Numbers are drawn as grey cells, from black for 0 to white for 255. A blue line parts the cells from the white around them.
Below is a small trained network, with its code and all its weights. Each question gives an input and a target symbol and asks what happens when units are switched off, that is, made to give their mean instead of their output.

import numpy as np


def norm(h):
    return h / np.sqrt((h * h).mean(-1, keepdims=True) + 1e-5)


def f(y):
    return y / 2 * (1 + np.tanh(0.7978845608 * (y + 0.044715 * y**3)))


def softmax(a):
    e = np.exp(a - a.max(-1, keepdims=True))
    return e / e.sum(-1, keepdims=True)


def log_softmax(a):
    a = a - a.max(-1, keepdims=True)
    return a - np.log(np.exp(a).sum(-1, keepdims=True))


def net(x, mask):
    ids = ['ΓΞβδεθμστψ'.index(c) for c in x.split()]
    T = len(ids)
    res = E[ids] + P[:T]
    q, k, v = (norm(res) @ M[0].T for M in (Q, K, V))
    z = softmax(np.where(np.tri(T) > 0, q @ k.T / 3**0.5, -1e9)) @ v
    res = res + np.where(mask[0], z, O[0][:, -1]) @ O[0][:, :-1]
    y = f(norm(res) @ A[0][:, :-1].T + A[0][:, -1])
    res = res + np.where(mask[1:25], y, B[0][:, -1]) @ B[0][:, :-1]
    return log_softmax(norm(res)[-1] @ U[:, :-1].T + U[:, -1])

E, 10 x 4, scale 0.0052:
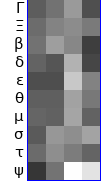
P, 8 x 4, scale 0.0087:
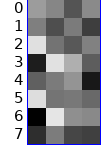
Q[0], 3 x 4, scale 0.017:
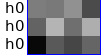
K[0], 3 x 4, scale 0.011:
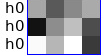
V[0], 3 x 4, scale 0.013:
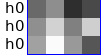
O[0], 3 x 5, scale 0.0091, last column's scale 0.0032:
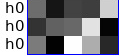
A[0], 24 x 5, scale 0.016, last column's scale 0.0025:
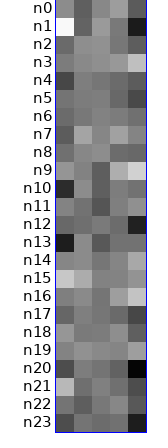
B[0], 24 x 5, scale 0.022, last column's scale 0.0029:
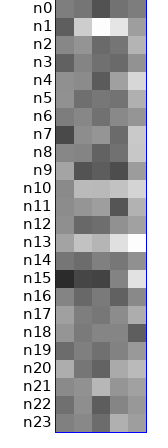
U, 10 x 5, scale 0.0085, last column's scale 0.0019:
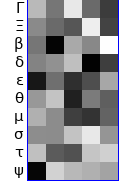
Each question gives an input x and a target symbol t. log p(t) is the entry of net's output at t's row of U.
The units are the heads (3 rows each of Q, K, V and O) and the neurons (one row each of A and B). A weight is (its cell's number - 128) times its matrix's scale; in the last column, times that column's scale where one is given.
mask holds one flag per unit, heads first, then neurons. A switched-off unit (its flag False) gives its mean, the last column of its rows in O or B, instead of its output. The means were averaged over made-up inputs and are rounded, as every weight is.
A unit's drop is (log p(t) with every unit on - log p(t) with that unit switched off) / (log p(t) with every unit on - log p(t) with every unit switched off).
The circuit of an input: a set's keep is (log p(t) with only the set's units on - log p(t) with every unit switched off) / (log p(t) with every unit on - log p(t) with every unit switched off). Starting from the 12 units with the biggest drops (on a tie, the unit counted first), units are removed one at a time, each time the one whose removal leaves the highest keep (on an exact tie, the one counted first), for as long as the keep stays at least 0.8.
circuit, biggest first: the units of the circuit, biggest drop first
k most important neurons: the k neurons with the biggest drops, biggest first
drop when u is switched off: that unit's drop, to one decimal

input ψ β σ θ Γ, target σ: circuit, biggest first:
[h0 n13]
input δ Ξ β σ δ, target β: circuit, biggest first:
[h0]
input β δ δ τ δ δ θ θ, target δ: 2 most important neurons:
[n13 n10]
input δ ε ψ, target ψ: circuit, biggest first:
[n1 n15]
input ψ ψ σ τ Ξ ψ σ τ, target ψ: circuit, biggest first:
[h0 n7]
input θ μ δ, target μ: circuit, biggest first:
[h0 n11]
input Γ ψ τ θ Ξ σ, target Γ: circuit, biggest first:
[h0 n1 n13 n15]
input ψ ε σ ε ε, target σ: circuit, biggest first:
[h0 n13]
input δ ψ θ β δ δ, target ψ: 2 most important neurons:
[n1 n15]
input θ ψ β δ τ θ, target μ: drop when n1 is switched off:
0.0
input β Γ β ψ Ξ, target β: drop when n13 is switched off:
0.2
